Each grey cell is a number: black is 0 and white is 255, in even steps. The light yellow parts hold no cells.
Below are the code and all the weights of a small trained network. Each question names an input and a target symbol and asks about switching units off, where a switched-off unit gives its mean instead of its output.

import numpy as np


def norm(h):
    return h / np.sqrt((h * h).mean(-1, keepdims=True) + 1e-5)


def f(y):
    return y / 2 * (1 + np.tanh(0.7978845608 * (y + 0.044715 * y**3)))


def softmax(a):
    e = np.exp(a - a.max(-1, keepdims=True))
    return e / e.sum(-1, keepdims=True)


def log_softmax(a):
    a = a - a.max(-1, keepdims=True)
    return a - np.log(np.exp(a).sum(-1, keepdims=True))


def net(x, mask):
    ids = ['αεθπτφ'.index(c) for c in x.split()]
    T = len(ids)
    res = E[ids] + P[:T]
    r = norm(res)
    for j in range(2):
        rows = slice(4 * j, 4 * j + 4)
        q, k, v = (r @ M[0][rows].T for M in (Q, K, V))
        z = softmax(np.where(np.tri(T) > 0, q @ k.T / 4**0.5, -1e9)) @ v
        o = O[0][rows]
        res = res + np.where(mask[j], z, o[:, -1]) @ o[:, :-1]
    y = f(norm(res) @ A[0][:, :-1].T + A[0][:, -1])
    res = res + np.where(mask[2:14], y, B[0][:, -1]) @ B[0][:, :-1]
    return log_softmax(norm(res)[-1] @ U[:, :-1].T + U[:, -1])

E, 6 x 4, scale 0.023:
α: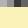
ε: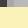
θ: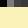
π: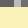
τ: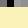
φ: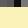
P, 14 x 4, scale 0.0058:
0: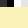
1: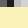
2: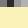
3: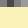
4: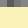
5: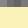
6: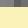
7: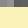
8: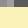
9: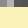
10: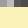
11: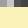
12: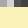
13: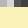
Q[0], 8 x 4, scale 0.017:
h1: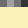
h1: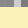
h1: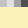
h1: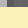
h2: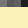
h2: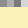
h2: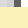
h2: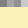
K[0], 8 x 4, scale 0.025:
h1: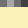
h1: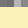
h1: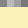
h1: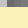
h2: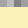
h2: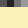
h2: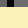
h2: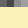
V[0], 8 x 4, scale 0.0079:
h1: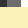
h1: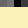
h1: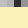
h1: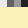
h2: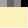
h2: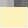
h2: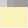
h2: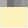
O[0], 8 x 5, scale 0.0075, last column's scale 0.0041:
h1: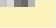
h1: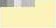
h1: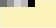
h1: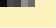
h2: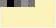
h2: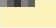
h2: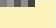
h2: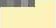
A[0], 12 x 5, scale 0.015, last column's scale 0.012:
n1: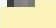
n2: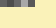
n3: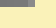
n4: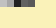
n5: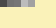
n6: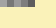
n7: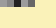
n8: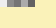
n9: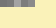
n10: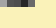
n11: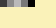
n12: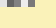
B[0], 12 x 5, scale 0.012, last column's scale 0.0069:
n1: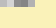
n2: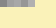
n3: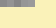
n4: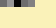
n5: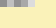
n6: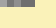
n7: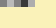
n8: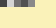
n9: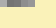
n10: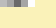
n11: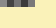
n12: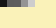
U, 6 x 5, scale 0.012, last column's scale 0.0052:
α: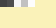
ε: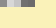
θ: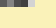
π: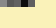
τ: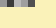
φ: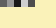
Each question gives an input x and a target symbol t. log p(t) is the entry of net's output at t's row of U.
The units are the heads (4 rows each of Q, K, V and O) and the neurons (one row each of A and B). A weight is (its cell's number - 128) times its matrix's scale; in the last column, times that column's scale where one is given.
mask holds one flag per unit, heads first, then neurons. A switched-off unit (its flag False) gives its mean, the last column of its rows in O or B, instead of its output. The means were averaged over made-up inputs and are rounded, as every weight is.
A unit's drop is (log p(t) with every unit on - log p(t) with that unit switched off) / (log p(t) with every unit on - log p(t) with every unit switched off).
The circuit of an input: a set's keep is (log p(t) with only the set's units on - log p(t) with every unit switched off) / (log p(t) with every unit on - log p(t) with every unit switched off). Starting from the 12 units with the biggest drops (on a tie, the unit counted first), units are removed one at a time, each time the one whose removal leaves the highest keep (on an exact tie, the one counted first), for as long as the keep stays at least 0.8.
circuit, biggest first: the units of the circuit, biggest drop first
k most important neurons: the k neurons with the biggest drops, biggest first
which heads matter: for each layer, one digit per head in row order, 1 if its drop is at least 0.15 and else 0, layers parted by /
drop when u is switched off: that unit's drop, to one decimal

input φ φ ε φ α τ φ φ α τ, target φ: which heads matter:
01
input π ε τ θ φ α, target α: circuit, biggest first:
(h1 n10)
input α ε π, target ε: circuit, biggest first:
(h2)
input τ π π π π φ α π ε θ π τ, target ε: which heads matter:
00
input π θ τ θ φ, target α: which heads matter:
11
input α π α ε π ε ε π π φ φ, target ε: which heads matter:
10
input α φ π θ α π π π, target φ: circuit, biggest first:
(n10 h1)
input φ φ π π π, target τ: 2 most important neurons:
(n7 n10)
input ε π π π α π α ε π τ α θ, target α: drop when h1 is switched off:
1.4
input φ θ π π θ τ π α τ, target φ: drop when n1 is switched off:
0.1
